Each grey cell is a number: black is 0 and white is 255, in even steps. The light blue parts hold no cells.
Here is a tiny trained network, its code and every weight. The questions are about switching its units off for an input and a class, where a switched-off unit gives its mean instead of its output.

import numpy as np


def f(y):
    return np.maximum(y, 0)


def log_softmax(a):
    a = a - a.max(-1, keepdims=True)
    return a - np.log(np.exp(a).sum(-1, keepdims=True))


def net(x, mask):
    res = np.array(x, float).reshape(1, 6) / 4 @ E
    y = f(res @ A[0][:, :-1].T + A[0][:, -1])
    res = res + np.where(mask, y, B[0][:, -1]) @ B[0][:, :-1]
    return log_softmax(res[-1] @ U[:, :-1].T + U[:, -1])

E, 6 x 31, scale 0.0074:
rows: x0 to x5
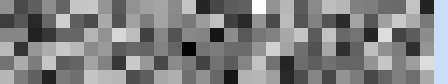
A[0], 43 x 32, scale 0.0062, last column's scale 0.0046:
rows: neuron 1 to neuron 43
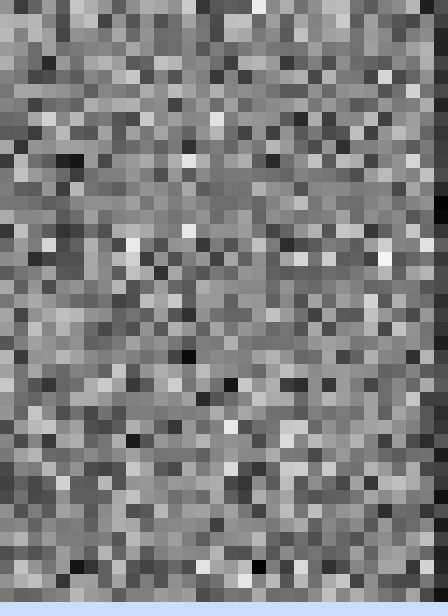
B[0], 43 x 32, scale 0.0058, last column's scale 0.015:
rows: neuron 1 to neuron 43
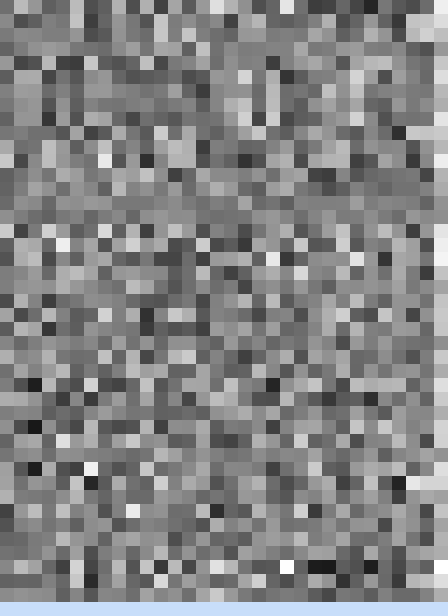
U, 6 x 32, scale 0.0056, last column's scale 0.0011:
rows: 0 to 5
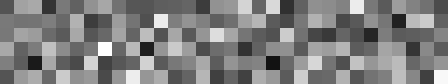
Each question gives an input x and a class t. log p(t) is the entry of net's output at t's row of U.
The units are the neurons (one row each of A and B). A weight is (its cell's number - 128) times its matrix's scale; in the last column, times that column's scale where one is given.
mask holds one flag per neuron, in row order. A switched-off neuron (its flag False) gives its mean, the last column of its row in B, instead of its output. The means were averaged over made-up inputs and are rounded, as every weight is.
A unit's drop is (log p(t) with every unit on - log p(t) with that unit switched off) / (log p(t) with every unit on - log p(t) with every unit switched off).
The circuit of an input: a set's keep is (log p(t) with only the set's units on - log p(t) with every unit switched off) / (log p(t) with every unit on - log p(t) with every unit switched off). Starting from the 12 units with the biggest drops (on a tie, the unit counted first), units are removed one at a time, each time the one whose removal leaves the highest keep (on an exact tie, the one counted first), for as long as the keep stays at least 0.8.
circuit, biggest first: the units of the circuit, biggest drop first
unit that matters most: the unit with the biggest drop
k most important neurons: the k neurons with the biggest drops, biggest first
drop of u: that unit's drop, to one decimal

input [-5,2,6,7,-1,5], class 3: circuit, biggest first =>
neuron 26
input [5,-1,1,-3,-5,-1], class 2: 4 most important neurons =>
neuron 1; neuron 18; neuron 29; neuron 20
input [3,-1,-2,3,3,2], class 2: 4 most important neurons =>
neuron 12; neuron 17; neuron 32; neuron 37
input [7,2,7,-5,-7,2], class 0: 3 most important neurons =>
neuron 19; neuron 6; neuron 41
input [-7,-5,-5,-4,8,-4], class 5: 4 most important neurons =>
neuron 18; neuron 1; neuron 20; neuron 39
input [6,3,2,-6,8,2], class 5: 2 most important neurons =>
neuron 18; neuron 41
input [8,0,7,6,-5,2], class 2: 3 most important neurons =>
neuron 1; neuron 29; neuron 9
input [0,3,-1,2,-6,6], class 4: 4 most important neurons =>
neuron 28; neuron 5; neuron 18; neuron 20
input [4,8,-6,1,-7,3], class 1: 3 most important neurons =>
neuron 35; neuron 10; neuron 18
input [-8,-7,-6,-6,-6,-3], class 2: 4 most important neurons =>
neuron 41; neuron 35; neuron 10; neuron 19
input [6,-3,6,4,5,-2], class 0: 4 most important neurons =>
neuron 19; neuron 41; neuron 6; neuron 8
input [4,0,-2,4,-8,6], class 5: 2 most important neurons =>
neuron 32; neuron 37
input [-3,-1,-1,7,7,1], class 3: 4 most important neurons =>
neuron 23; neuron 26; neuron 11; neuron 32
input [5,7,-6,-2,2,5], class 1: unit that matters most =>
neuron 35
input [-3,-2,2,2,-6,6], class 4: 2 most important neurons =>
neuron 28; neuron 5
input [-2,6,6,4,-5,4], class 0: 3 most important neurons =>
neuron 19; neuron 6; neuron 42
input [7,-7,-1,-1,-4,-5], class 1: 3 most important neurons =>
neuron 42; neuron 2; neuron 41
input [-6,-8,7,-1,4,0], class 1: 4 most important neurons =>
neuron 42; neuron 2; neuron 3; neuron 9
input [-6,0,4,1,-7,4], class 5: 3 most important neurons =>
neuron 32; neuron 37; neuron 1
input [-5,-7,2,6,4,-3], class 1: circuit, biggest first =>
neuron 42
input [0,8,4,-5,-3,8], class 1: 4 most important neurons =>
neuron 35; neuron 10; neuron 40; neuron 34
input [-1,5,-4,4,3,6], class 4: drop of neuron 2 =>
0.1
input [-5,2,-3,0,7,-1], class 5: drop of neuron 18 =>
0.2
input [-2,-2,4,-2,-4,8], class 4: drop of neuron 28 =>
0.2
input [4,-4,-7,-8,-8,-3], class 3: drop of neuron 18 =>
0.4
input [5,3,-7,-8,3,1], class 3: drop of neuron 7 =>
-0.1
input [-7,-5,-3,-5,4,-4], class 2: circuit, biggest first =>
neuron 41
